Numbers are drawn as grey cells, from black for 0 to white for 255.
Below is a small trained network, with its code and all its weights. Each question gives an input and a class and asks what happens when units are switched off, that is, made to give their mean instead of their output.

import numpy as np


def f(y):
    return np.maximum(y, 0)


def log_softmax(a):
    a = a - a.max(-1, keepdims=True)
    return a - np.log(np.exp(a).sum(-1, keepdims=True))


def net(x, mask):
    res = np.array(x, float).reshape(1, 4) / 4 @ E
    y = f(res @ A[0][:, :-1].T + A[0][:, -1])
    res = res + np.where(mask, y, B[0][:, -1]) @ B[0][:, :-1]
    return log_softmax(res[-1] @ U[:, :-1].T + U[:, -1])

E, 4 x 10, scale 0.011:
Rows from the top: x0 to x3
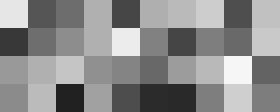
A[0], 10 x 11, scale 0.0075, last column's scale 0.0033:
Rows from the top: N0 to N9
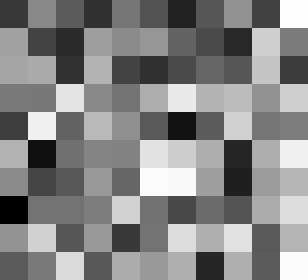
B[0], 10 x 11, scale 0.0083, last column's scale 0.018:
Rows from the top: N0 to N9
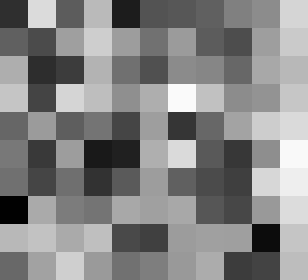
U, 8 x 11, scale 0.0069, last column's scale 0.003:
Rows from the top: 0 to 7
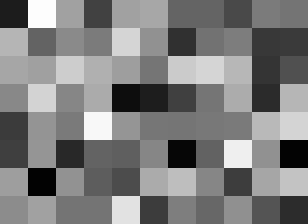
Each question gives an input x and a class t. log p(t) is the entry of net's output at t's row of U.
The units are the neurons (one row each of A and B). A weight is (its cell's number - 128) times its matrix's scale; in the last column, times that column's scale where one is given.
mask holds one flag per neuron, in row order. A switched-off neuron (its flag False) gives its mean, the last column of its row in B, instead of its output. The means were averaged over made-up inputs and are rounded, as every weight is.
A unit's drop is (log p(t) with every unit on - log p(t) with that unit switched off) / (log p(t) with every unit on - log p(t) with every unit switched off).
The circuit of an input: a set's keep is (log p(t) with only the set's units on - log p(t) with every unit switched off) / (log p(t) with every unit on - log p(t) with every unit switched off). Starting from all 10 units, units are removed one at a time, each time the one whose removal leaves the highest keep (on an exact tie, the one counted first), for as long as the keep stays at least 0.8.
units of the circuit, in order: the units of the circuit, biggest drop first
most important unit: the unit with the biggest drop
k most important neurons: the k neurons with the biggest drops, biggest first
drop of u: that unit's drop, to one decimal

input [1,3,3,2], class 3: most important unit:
N6
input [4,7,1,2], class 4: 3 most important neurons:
N5, N6, N3
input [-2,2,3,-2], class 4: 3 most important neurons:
N5, N8, N6
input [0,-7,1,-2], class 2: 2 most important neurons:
N8, N5
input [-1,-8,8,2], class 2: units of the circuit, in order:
N3, N6
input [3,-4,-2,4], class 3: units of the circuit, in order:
N5, N8
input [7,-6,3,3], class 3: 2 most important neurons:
N8, N1
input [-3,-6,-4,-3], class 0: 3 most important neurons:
N3, N2, N5
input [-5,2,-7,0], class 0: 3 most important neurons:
N7, N3, N2
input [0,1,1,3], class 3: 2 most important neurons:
N6, N7
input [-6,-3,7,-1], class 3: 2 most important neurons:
N0, N4
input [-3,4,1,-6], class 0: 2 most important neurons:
N7, N2
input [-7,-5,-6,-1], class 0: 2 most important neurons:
N8, N2
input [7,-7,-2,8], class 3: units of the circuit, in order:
N8
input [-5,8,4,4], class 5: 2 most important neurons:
N4, N5
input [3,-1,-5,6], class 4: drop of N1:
0.2
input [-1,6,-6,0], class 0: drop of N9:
-0.1
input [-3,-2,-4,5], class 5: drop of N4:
0.3
